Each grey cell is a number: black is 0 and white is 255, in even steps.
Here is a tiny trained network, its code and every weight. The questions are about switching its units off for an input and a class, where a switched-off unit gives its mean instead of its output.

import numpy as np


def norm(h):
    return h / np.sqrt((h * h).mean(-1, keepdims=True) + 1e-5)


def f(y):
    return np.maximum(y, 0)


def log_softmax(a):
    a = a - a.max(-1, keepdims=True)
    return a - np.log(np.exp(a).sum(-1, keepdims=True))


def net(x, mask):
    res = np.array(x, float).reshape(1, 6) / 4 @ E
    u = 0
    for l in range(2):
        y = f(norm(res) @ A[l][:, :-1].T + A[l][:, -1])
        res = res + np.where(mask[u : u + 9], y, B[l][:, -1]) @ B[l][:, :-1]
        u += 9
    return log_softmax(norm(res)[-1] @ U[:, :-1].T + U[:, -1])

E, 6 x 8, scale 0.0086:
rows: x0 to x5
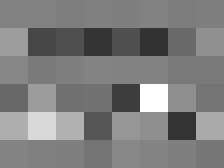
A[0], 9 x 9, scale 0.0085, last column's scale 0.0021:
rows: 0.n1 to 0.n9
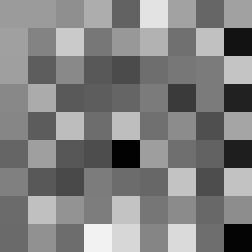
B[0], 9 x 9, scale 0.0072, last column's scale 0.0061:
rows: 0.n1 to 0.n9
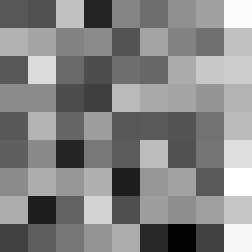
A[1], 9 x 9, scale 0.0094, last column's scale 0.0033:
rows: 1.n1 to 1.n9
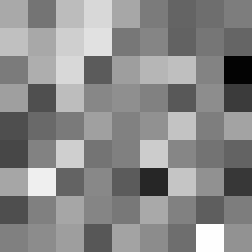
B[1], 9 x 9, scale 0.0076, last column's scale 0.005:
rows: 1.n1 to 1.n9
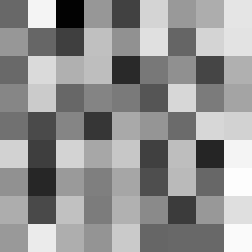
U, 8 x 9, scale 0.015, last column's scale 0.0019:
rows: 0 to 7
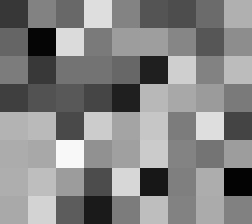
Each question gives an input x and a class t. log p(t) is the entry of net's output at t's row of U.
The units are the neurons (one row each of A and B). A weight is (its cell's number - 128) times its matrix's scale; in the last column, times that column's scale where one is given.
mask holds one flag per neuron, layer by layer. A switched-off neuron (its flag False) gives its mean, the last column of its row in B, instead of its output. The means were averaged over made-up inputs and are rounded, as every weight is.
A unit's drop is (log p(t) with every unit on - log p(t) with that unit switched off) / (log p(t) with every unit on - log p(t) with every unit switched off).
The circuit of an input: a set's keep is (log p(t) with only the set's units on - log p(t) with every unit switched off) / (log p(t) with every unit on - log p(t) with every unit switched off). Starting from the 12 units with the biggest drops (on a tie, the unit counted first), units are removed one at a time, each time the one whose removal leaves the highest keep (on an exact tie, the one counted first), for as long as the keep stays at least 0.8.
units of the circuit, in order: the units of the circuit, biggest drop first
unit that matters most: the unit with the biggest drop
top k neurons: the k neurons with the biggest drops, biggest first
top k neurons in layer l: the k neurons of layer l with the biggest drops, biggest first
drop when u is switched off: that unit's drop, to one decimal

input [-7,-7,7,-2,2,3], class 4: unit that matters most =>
1.n1
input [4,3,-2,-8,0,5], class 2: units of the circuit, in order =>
(1.n7; 1.n9)
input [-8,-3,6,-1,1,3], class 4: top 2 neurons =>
(0.n8; 1.n1)
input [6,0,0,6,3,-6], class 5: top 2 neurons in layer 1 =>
(1.n6; 1.n1)
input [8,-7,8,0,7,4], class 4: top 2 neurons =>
(1.n2; 0.n8)
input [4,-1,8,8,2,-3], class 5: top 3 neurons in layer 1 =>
(1.n6; 1.n7; 1.n3)
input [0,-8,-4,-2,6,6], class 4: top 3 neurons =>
(0.n8; 1.n2; 1.n1)
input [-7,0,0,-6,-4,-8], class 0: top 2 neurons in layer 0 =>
(0.n9; 0.n1)
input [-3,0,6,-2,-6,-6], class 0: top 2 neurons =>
(0.n9; 0.n1)
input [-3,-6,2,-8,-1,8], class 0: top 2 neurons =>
(0.n9; 0.n5)
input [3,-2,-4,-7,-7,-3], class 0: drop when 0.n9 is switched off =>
0.3
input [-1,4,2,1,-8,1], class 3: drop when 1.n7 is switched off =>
-0.1
